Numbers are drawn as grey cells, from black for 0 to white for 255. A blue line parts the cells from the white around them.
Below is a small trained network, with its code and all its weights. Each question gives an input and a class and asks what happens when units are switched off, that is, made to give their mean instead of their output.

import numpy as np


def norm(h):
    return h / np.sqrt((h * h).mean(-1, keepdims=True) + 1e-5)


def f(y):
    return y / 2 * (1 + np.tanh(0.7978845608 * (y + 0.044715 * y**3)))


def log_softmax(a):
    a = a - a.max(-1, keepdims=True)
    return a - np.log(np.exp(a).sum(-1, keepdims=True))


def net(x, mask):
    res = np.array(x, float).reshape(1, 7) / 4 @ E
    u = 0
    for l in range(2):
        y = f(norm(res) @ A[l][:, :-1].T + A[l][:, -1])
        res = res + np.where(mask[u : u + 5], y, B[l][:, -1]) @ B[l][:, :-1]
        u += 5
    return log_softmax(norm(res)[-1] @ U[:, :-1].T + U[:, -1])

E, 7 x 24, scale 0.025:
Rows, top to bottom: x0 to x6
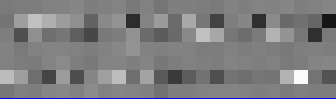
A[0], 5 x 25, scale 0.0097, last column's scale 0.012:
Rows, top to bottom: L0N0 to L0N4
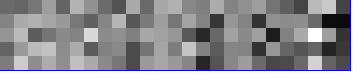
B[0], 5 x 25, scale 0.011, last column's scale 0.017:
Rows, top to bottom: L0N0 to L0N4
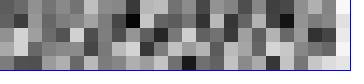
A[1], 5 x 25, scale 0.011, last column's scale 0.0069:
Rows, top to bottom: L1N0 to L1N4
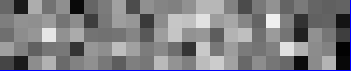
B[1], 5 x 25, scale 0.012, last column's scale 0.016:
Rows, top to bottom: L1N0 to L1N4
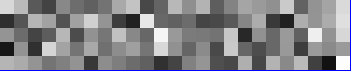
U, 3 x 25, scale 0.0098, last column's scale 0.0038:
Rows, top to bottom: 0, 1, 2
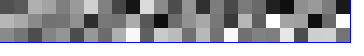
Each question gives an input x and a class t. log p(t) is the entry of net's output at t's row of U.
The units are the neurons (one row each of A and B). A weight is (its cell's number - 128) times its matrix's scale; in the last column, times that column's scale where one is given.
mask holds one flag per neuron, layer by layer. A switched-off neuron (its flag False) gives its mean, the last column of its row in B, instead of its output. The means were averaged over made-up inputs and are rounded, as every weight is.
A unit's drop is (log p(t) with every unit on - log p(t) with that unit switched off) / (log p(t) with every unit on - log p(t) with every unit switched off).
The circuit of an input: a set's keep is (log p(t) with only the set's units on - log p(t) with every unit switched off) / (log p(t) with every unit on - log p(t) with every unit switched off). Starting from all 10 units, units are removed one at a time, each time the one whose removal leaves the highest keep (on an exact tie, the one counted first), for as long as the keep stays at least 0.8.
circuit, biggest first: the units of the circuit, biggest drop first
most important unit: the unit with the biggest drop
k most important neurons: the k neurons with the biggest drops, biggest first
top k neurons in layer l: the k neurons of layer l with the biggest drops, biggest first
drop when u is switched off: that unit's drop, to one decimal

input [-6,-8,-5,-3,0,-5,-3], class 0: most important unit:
L0N0
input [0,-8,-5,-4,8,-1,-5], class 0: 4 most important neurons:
[L0N0, L0N3, L1N4, L1N0]
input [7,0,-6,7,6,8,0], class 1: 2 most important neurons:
[L0N2, L0N0]
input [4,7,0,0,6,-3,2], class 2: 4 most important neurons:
[L0N3, L1N2, L0N4, L0N2]
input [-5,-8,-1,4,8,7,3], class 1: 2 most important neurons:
[L0N2, L0N4]
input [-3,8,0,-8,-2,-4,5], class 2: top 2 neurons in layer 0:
[L0N3, L0N4]
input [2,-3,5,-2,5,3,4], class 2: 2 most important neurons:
[L0N2, L1N3]
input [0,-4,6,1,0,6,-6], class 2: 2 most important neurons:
[L1N3, L0N2]
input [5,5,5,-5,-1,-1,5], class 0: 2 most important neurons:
[L0N3, L1N1]
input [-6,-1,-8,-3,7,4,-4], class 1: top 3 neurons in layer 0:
[L0N2, L0N0, L0N1]
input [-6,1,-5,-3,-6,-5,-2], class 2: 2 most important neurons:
[L0N1, L1N1]
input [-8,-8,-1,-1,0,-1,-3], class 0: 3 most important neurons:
[L0N3, L0N0, L1N0]
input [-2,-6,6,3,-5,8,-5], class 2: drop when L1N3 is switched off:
0.4
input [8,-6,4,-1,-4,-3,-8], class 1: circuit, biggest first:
[L1N4]
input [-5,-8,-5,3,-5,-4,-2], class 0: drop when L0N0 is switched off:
0.1
